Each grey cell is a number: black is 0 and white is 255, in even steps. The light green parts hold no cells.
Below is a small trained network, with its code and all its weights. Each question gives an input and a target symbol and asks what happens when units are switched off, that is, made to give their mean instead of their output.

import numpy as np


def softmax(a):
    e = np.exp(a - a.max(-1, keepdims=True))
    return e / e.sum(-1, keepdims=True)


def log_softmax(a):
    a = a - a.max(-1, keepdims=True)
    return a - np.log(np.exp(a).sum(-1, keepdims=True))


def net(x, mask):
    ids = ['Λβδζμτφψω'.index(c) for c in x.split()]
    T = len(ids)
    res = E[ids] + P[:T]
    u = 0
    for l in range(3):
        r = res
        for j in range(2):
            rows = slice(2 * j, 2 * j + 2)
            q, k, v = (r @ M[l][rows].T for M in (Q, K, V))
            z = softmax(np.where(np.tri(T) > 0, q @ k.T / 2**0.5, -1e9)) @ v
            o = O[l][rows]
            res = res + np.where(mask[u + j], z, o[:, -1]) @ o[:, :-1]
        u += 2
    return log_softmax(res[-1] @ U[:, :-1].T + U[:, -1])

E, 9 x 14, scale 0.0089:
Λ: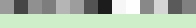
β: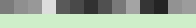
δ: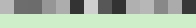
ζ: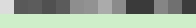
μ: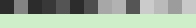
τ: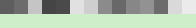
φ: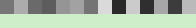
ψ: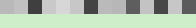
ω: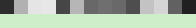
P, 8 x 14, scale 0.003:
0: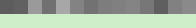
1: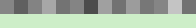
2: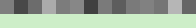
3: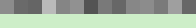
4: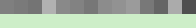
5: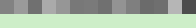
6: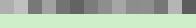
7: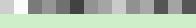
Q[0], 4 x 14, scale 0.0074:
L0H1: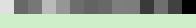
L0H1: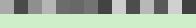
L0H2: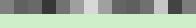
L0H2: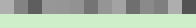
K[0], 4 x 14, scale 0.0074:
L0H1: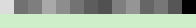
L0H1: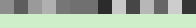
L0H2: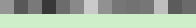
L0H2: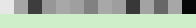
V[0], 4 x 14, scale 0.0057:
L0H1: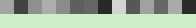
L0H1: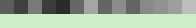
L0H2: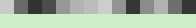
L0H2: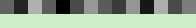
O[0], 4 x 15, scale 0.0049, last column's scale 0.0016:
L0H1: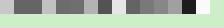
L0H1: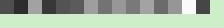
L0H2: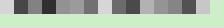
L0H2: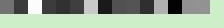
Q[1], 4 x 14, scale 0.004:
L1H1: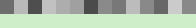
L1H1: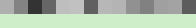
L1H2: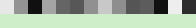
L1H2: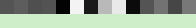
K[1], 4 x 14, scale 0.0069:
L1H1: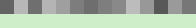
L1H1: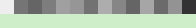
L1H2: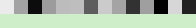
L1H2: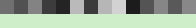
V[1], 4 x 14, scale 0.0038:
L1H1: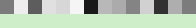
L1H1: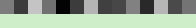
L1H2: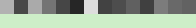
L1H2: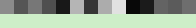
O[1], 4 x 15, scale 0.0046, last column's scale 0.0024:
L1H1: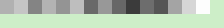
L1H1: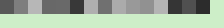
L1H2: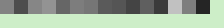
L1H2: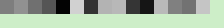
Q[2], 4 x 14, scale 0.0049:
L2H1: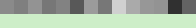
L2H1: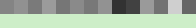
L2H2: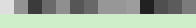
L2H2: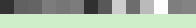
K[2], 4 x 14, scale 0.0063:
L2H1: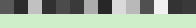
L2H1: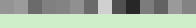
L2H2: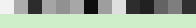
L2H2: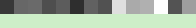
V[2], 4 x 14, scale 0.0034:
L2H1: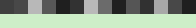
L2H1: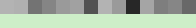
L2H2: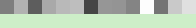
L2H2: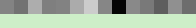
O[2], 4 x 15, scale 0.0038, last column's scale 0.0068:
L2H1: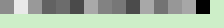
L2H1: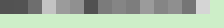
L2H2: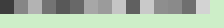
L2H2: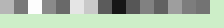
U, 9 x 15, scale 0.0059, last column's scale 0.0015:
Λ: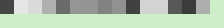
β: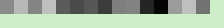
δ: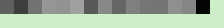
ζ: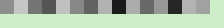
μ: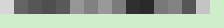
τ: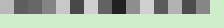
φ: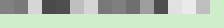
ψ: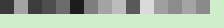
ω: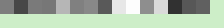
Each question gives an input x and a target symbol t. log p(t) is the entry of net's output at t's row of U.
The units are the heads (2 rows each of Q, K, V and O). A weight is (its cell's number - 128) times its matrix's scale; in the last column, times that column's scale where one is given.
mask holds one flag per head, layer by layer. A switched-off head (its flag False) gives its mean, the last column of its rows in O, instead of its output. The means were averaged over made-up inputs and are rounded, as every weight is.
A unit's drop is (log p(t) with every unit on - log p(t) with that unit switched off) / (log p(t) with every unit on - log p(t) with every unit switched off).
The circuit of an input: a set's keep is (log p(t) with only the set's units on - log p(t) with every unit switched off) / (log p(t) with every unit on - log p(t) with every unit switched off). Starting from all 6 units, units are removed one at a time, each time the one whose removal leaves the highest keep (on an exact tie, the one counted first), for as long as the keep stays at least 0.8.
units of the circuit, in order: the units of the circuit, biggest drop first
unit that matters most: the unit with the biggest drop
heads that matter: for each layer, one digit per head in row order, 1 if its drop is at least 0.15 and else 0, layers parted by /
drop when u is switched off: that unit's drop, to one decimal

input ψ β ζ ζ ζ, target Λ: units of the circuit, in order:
L2H2, L0H2, L1H1
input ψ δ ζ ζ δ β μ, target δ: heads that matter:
01 / 10 / 10
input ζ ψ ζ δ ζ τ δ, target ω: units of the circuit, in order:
L2H1, L1H2, L0H2, L1H1
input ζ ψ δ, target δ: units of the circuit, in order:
L1H1, L2H1, L0H2
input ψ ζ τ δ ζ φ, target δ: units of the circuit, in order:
L2H1, L1H1, L0H2
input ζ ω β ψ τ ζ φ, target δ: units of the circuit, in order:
L2H1, L0H2, L1H1
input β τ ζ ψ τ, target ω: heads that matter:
01 / 10 / 10
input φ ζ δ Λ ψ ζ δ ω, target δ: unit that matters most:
L1H1
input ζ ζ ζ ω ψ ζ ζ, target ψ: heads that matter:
01 / 10 / 11
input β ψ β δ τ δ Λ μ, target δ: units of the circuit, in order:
L1H1, L0H2, L2H1
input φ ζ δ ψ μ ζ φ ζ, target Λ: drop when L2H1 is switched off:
0.0
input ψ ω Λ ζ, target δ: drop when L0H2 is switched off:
0.9
